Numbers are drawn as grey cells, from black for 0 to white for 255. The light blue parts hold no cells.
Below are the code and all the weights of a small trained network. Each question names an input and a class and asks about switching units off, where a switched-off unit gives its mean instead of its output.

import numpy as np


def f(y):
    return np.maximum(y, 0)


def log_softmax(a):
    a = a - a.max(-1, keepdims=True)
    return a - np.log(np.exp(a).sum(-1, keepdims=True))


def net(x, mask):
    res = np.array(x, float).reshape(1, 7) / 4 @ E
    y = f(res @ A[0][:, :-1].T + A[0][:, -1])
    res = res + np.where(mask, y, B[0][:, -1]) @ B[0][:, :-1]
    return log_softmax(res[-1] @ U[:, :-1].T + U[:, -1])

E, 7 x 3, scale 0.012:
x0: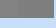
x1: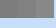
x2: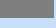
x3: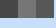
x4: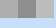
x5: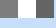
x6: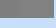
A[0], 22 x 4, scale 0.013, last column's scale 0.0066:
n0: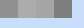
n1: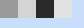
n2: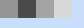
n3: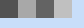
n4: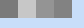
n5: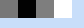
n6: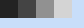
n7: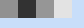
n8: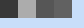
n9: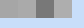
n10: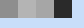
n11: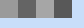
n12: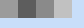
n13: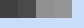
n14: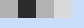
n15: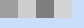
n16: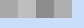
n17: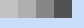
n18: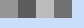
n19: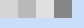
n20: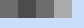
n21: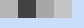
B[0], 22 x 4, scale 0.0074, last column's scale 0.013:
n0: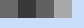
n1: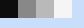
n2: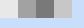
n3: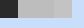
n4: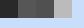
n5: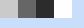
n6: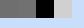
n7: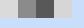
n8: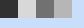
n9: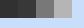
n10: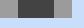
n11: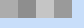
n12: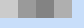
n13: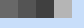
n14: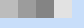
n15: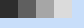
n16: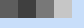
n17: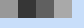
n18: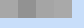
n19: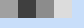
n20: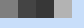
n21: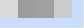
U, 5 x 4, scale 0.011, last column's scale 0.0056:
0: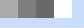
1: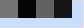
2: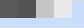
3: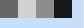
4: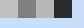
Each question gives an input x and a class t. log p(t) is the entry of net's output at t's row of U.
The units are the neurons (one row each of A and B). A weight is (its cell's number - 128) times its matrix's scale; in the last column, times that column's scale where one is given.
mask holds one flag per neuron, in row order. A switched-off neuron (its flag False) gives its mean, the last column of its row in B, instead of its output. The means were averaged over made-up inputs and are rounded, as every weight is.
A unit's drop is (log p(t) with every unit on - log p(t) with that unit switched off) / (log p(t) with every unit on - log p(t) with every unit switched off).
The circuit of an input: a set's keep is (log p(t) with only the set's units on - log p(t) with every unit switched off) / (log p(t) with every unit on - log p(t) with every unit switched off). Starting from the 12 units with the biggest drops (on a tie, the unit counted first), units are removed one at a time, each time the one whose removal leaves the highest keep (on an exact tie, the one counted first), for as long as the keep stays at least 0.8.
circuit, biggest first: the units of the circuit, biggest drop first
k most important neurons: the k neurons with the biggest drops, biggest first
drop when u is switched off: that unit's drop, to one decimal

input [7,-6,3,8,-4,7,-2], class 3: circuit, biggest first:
n8
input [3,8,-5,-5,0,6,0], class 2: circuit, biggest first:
n1; n15
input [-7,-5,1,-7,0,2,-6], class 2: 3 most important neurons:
n5; n6; n20
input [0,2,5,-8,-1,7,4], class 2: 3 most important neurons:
n1; n5; n6
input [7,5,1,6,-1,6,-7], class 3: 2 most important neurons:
n8; n19
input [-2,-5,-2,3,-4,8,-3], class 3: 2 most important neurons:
n8; n19
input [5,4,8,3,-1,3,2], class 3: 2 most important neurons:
n19; n8
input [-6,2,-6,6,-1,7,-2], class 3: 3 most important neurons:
n8; n19; n3
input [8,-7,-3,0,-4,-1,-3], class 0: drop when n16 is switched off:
0.2
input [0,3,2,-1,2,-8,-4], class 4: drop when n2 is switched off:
0.1
